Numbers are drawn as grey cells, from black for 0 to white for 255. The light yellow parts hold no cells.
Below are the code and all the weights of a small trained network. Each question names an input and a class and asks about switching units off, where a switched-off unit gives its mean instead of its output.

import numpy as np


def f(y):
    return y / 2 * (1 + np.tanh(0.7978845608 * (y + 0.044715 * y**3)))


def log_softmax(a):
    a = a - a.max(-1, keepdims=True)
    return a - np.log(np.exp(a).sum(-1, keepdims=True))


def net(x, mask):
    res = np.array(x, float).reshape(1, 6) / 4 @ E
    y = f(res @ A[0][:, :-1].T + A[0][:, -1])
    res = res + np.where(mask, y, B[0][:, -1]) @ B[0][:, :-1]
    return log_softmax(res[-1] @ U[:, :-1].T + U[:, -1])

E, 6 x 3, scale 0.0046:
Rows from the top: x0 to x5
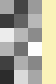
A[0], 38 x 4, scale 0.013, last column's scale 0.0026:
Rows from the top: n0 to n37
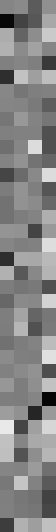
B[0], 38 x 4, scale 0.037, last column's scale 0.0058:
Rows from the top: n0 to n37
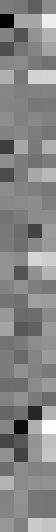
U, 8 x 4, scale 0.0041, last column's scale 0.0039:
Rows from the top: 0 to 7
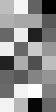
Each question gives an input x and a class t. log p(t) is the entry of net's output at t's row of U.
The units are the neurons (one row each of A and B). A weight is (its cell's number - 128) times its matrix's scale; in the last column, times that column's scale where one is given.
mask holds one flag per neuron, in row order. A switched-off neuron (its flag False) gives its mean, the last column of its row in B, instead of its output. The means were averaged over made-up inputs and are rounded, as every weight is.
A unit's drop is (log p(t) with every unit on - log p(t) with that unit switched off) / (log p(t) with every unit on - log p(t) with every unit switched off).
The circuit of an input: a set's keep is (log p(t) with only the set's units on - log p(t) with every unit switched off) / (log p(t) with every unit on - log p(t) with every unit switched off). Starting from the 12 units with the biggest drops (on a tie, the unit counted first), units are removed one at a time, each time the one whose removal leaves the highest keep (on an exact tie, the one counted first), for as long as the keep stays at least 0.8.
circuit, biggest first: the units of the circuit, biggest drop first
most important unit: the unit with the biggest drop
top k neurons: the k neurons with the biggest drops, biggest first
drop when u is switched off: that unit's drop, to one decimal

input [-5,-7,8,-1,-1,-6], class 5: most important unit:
n29
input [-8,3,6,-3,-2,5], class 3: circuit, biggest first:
[n1 n5]
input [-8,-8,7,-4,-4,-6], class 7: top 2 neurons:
[n29 n1]
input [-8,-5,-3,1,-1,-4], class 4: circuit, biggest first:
[n5 n30]
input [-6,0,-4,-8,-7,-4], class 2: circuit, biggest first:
[n30 n31 n29]
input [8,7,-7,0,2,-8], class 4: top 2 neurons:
[n1 n5]
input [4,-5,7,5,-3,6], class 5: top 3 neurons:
[n31 n5 n3]
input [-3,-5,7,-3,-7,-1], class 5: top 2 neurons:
[n30 n29]
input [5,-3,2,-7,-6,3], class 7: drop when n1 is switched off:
0.2
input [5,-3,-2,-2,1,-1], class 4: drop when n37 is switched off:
0.2
